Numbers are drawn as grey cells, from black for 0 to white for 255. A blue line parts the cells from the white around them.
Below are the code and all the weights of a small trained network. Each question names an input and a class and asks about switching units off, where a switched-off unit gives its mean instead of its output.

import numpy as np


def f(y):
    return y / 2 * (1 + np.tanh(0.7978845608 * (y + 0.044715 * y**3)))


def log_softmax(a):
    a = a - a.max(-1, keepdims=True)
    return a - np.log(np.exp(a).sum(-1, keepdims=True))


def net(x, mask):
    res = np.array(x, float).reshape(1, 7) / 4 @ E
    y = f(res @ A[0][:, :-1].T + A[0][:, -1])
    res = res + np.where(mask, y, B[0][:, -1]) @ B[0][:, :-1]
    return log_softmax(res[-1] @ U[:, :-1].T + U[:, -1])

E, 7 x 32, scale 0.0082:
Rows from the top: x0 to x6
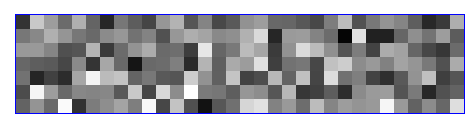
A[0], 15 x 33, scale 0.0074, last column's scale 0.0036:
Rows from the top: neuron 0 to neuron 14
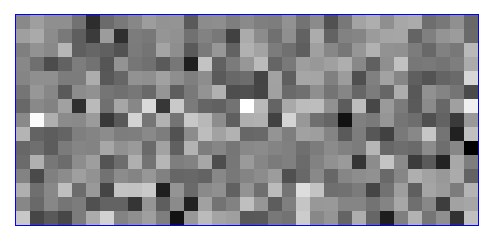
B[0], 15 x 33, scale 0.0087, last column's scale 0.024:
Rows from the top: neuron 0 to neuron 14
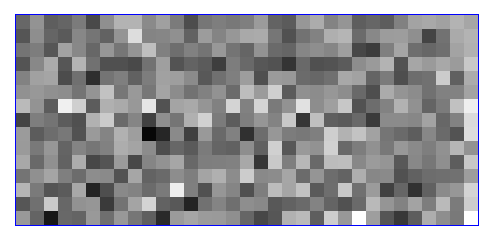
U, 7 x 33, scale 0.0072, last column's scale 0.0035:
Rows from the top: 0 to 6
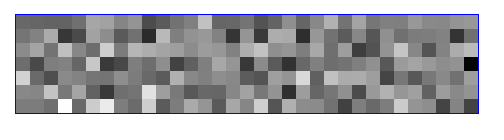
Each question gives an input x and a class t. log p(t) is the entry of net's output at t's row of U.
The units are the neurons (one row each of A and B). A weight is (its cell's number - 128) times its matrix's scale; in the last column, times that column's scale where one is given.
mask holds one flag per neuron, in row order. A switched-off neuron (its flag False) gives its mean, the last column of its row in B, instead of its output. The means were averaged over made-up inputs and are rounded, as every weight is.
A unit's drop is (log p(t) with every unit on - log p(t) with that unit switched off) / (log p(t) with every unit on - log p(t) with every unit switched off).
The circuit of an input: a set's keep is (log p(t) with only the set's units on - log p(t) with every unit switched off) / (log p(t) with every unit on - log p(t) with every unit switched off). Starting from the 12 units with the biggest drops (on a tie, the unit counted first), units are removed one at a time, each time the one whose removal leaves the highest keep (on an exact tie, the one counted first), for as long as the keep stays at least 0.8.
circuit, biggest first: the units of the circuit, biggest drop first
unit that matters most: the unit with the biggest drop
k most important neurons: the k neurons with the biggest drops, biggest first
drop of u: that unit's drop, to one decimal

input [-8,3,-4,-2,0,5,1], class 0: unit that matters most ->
neuron 12
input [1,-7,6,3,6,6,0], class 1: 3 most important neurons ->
[neuron 6; neuron 12; neuron 14]
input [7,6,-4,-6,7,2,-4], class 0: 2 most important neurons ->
[neuron 12; neuron 7]
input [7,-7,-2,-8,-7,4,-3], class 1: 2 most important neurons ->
[neuron 6; neuron 7]
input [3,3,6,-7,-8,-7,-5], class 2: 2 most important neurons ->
[neuron 7; neuron 14]
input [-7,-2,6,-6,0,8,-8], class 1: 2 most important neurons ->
[neuron 7; neuron 6]
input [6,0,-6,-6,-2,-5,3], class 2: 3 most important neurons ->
[neuron 14; neuron 8; neuron 10]
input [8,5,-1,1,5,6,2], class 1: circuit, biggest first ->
[neuron 7; neuron 14]
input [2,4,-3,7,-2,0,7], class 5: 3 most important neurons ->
[neuron 13; neuron 7; neuron 3]
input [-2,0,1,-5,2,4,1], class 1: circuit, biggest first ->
[neuron 7; neuron 6]
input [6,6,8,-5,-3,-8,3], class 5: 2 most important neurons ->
[neuron 3; neuron 13]
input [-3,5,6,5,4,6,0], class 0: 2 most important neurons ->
[neuron 7; neuron 14]
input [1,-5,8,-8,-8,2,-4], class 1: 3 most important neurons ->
[neuron 7; neuron 6; neuron 4]
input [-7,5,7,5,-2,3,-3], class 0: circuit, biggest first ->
[neuron 7]
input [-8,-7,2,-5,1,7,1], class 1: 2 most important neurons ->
[neuron 6; neuron 7]
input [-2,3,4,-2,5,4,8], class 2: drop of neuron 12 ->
0.2
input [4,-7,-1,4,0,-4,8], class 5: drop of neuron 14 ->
0.0
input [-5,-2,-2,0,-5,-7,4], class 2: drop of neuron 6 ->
0.1
